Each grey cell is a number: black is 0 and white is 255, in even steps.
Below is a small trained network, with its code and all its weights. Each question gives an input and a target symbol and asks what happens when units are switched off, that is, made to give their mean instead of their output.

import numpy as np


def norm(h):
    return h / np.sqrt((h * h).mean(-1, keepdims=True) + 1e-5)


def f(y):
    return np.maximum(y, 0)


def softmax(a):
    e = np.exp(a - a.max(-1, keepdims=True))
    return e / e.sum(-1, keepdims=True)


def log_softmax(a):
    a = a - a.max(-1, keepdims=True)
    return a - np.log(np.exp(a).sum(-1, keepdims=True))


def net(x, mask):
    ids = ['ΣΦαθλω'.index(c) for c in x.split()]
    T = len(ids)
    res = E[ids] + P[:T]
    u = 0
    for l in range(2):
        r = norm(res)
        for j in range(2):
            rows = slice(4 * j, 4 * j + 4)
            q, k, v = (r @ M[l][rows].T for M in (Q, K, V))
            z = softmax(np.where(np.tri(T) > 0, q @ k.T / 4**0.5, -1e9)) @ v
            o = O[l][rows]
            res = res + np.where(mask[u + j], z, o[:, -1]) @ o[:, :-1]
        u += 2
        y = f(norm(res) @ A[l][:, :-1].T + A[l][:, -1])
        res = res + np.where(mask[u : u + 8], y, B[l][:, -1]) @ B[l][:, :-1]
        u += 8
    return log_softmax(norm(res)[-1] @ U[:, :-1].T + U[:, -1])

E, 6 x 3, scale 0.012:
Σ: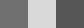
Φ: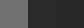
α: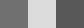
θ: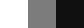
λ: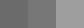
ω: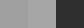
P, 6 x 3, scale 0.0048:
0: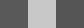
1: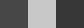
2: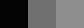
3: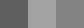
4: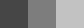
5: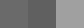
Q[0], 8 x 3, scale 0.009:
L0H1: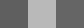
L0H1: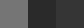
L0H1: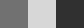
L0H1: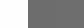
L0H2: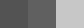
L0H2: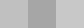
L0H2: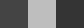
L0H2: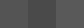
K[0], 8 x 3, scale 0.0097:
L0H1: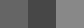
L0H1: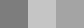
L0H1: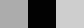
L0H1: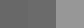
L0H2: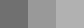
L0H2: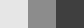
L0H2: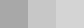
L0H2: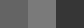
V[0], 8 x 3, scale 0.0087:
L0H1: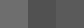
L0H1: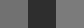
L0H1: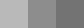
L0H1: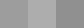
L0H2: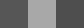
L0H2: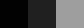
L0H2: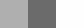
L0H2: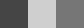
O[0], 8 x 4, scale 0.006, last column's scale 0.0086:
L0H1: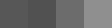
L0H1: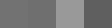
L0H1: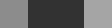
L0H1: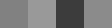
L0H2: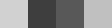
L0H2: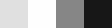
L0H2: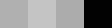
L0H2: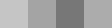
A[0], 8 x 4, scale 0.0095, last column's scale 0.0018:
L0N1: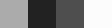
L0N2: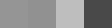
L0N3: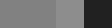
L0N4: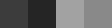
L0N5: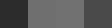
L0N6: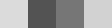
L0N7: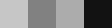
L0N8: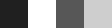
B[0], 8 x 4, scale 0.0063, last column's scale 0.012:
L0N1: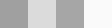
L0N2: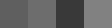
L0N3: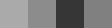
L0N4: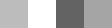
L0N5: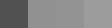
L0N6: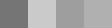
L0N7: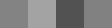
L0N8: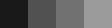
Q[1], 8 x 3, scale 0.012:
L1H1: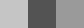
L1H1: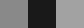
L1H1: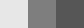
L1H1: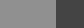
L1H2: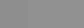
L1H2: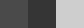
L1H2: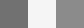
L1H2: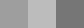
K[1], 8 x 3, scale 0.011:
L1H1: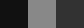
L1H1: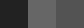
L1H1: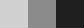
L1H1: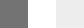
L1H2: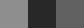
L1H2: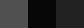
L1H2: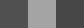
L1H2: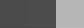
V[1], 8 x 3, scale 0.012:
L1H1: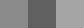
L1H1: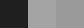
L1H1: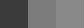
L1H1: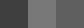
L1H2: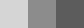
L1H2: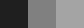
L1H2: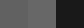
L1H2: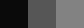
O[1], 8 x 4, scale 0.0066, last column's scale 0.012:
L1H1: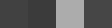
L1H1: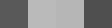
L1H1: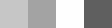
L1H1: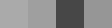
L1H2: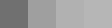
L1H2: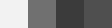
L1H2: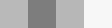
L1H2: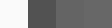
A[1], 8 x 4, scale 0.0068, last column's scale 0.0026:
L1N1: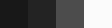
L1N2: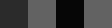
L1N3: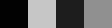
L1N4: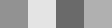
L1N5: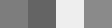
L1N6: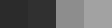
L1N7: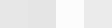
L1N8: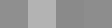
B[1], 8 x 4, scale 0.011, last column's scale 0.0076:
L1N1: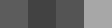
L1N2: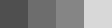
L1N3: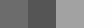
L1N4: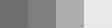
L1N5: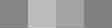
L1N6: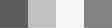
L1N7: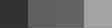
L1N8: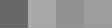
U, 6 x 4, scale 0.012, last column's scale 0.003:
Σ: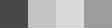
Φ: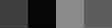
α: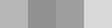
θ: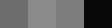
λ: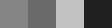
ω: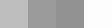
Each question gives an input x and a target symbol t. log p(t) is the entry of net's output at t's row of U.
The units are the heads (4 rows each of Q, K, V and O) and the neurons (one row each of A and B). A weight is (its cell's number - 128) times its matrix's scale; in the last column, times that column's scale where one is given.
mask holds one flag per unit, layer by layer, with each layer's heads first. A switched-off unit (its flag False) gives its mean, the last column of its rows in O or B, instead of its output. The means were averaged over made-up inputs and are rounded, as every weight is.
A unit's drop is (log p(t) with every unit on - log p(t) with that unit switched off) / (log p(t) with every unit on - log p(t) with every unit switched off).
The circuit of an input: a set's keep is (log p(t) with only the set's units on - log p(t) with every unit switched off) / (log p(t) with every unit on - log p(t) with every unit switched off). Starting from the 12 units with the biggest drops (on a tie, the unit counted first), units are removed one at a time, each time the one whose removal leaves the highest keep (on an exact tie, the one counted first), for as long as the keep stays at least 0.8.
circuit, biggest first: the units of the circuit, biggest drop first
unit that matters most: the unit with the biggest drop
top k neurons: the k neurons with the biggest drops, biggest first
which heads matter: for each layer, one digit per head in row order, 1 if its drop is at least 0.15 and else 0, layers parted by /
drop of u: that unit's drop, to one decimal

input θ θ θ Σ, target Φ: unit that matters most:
L0N8
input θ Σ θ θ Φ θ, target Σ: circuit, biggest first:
[L1H2; L0N1]
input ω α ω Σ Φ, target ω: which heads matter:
00 / 01
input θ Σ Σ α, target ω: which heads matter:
01 / 01
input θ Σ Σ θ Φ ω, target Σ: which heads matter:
11 / 00
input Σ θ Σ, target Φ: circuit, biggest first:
[L0N1; L1H2]
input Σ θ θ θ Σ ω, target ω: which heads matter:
01 / 01
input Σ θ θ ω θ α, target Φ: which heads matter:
00 / 10
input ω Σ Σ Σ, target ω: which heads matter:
00 / 01
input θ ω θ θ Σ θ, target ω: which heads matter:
01 / 00
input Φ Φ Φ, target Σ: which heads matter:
01 / 00
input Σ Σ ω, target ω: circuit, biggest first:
[L1H2; L0N8]
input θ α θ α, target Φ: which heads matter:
00 / 00
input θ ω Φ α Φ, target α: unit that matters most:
L1H2
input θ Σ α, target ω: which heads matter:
01 / 11
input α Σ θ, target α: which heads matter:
00 / 00
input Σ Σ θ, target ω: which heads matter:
00 / 00
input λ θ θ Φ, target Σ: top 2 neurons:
[L0N6; L0N1]
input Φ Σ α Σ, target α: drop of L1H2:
1.1
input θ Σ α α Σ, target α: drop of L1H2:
1.0
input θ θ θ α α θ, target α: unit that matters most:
L0H2
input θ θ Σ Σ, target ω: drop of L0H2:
1.4
